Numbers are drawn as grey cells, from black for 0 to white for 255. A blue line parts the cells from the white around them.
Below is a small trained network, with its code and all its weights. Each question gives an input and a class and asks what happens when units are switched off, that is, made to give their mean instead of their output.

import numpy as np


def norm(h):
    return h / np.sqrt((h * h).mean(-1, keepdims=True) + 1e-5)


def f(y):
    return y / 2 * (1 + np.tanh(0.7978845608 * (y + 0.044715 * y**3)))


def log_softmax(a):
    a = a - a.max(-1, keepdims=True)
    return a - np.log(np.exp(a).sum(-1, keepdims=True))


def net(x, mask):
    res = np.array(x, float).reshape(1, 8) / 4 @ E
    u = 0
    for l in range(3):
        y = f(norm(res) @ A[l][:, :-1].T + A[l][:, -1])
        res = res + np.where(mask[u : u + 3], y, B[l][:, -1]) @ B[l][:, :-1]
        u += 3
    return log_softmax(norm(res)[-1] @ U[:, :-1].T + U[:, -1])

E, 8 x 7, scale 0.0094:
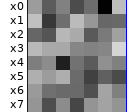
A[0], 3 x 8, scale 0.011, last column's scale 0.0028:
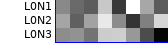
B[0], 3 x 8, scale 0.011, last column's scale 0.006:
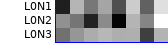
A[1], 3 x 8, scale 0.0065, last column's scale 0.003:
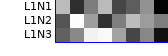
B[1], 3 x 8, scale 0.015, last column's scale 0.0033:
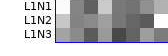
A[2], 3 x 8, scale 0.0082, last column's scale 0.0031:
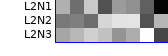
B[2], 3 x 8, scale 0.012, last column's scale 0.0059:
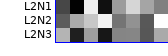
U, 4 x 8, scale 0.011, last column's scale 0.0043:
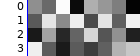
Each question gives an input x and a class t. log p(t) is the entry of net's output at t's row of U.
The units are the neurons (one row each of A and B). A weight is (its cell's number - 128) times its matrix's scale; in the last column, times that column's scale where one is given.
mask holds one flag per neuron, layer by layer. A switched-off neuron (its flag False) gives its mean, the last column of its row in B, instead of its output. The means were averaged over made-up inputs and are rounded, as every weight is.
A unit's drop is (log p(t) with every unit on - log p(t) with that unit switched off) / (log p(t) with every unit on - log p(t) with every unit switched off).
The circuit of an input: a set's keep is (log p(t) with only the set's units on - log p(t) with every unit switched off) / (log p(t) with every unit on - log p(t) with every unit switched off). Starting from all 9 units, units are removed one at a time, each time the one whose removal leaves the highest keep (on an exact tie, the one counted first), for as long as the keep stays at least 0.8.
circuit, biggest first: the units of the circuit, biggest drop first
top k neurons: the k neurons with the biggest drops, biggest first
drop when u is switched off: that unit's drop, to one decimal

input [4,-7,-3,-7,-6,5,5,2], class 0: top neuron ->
(L0N2)
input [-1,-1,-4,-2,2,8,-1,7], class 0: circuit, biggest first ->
(L0N2; L2N1)
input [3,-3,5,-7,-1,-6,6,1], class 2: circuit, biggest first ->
(L2N2; L0N2; L0N3)
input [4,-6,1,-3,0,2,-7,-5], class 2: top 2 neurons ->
(L2N2; L0N1)
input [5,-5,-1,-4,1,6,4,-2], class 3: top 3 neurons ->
(L2N2; L0N3; L0N1)
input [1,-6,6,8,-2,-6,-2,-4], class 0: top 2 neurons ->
(L2N3; L1N1)
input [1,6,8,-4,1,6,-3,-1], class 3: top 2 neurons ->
(L2N2; L0N1)
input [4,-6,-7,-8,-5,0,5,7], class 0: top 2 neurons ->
(L0N2; L2N1)
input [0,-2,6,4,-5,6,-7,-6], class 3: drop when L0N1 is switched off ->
0.2
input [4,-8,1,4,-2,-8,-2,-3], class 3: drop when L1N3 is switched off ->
0.1
